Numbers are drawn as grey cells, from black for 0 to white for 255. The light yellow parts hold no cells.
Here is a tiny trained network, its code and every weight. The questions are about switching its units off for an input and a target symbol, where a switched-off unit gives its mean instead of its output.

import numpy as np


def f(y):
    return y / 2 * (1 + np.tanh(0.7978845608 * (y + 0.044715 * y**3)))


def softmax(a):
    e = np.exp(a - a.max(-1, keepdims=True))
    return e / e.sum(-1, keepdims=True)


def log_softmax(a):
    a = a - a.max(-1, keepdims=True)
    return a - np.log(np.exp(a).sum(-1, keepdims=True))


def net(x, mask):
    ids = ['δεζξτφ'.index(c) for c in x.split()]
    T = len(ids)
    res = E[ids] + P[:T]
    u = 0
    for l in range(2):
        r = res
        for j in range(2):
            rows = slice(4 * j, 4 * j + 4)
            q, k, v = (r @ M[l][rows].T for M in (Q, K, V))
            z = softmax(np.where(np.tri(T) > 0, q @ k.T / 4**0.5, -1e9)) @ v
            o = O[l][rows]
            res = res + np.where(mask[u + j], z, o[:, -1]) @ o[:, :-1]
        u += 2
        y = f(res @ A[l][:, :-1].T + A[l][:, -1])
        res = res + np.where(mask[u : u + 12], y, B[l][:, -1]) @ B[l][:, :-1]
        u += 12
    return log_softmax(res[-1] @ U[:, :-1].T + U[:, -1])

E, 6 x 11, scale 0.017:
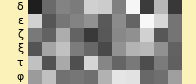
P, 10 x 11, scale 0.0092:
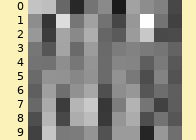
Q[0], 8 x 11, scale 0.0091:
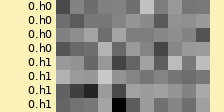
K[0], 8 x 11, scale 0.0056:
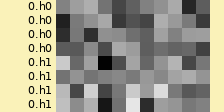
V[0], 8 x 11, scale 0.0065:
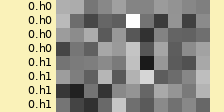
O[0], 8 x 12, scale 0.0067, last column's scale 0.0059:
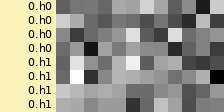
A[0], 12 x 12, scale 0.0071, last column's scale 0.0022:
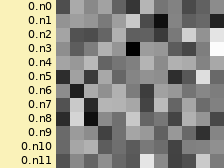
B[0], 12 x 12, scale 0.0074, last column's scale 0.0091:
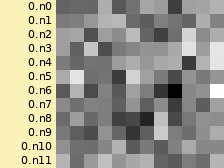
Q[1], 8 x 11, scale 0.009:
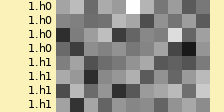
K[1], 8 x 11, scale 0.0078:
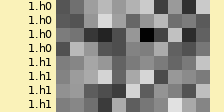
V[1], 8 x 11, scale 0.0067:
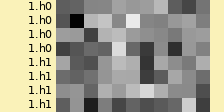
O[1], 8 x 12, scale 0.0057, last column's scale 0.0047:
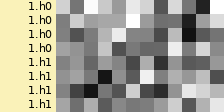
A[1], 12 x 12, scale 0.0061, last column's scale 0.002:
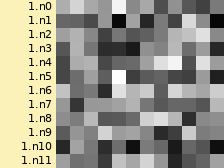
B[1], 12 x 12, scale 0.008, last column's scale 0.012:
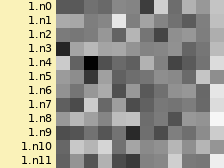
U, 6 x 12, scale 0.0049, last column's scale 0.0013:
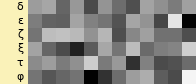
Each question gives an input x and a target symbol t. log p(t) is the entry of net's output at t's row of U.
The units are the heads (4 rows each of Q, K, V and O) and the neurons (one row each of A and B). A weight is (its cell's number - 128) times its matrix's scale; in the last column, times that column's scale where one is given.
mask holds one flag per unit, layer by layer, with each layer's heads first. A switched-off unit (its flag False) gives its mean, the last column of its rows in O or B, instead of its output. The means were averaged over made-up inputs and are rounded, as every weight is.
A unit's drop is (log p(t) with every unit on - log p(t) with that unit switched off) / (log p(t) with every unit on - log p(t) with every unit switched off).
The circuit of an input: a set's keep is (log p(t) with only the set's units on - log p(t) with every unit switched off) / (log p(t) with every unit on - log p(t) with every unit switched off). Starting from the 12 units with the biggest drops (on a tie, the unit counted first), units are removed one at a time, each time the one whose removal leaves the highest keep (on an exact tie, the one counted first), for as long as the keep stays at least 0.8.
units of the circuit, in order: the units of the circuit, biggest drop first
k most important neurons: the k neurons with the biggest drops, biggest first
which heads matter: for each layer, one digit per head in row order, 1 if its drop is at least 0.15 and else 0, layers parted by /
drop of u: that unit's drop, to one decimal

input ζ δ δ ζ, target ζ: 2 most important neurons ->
1.n10, 1.n3
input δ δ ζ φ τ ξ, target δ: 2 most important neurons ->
1.n4, 1.n8
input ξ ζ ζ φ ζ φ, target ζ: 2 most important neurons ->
0.n6, 0.n11
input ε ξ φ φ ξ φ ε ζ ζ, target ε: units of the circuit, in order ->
1.h0, 0.n2, 1.n10, 0.h1
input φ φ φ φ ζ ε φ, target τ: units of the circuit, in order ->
0.h1, 0.n11, 1.h0
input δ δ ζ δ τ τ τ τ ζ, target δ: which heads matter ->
10 / 11
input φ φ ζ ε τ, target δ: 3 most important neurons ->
0.n3, 0.n2, 1.n2
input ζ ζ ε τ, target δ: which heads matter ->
01 / 11
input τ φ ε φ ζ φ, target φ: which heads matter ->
01 / 11
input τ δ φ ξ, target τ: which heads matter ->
10 / 11
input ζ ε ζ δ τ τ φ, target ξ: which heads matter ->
11 / 10
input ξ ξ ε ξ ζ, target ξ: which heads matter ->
10 / 11
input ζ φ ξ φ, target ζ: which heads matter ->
01 / 10
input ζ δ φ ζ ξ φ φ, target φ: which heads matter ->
11 / 11
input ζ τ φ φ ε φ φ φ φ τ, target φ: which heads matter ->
00 / 10
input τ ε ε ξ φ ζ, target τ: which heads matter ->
10 / 01
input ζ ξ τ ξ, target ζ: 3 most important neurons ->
1.n10, 1.n3, 1.n8
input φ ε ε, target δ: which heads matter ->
01 / 01
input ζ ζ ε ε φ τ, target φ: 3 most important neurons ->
0.n6, 1.n8, 0.n11
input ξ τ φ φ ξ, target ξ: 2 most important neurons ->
1.n4, 0.n6
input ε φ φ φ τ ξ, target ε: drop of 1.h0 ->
1.1
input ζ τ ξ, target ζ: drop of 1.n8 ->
0.5
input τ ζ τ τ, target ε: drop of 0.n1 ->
0.4
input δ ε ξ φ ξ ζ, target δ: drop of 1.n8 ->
0.3
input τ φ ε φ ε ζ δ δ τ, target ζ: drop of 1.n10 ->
0.0
